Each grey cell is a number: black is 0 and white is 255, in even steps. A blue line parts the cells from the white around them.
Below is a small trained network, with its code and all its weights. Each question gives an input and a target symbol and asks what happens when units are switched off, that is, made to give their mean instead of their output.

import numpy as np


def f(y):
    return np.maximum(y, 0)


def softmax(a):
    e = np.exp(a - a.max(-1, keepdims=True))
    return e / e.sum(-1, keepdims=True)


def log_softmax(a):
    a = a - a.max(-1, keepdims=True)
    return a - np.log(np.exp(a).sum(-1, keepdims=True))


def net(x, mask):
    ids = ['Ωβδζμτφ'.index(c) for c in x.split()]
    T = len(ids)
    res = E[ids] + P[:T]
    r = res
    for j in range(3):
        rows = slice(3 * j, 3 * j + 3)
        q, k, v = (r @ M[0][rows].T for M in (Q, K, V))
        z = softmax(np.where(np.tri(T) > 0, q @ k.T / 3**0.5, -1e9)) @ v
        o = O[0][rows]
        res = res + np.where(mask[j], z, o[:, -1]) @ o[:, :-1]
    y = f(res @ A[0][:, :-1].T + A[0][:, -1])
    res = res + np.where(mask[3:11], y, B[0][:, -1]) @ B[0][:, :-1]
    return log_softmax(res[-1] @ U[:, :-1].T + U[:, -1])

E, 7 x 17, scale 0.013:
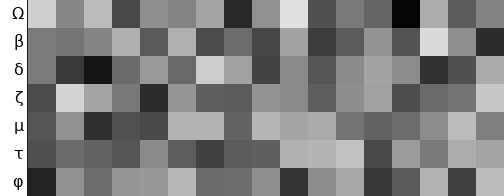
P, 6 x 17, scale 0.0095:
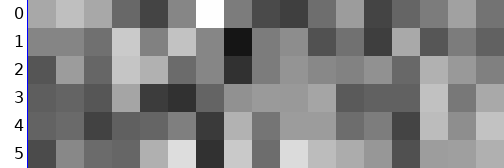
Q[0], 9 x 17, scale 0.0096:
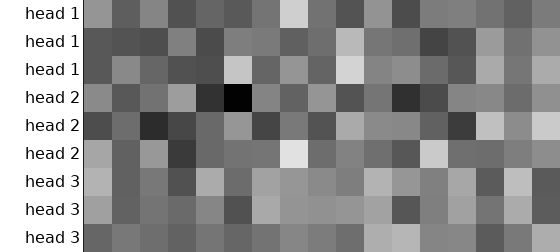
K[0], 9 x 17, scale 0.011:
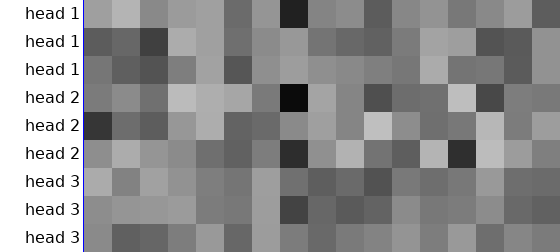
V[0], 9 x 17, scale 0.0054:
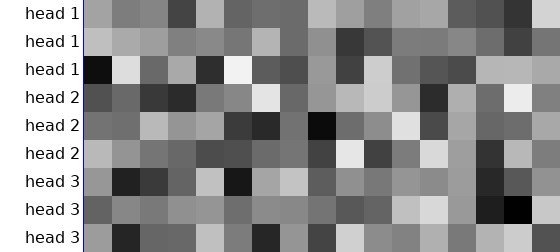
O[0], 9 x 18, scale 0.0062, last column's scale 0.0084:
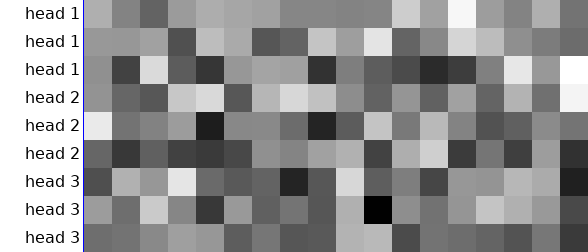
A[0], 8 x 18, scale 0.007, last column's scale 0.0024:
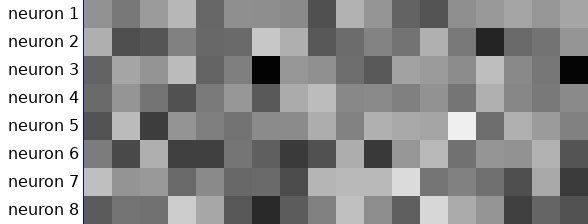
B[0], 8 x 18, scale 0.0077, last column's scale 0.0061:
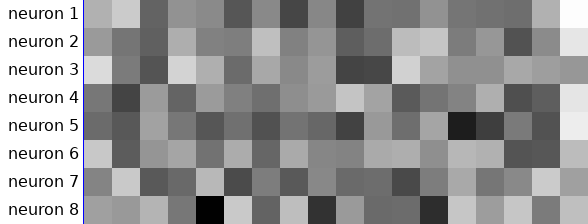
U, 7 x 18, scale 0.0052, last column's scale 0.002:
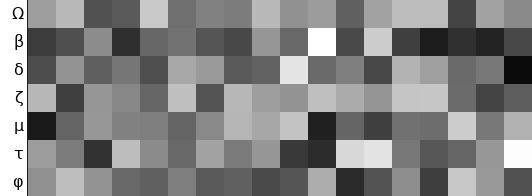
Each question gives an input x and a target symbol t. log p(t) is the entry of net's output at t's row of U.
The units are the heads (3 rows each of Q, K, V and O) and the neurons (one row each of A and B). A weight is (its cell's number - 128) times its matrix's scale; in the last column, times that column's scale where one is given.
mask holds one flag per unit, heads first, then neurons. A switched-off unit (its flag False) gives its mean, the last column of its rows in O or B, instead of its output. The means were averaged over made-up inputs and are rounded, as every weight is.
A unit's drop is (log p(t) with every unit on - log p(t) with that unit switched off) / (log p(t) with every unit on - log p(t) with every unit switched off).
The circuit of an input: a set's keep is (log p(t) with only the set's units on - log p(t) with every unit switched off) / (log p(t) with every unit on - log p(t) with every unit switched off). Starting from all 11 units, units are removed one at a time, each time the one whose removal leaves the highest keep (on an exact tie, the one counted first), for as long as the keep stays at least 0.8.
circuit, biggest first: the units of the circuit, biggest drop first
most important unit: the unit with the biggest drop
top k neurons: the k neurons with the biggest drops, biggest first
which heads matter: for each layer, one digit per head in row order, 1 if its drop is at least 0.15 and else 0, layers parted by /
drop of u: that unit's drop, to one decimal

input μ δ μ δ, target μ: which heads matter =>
011
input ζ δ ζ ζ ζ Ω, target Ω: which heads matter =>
100
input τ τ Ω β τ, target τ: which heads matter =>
110
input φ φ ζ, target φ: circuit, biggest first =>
(head 2)
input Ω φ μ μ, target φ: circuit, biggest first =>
(head 2; head 1)
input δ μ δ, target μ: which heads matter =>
111
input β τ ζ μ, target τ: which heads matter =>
010
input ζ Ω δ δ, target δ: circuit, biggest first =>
(head 3; neuron 8; head 1)
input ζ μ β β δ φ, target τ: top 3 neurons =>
(neuron 3; neuron 1; neuron 4)
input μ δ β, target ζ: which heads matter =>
100
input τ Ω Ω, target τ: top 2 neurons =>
(neuron 2; neuron 4)
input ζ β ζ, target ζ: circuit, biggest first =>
(neuron 6; head 2; head 3)
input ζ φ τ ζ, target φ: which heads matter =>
010
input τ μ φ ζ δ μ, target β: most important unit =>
neuron 5
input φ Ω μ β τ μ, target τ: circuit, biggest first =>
(head 1; head 2; neuron 2)
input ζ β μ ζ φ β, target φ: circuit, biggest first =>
(head 2; head 1)
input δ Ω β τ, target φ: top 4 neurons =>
(neuron 8; neuron 5; neuron 7; neuron 2)
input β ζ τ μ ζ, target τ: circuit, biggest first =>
(head 2; head 1; neuron 2)
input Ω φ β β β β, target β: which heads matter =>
001
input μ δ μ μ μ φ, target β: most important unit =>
neuron 5
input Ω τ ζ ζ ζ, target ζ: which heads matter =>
010
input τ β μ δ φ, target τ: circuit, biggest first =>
(neuron 3; head 1)
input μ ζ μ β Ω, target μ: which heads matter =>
110
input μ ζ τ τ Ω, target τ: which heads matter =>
110
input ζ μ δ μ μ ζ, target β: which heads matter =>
101
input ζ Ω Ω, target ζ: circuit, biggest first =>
(head 2; neuron 6; head 1)
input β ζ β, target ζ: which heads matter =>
011
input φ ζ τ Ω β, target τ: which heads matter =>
010
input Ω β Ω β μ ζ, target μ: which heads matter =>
110
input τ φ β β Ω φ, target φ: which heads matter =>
110
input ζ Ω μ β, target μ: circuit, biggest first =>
(head 2)
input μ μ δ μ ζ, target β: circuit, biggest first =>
(neuron 5; head 1; head 3)
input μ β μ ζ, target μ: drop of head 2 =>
0.7
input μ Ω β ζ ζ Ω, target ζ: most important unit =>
neuron 6
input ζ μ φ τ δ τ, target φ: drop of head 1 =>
0.2
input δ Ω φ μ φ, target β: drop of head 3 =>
0.3
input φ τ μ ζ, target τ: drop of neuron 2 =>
0.5
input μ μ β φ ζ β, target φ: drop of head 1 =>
0.3
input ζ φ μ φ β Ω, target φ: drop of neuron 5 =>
0.0
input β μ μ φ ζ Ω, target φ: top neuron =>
(neuron 1)
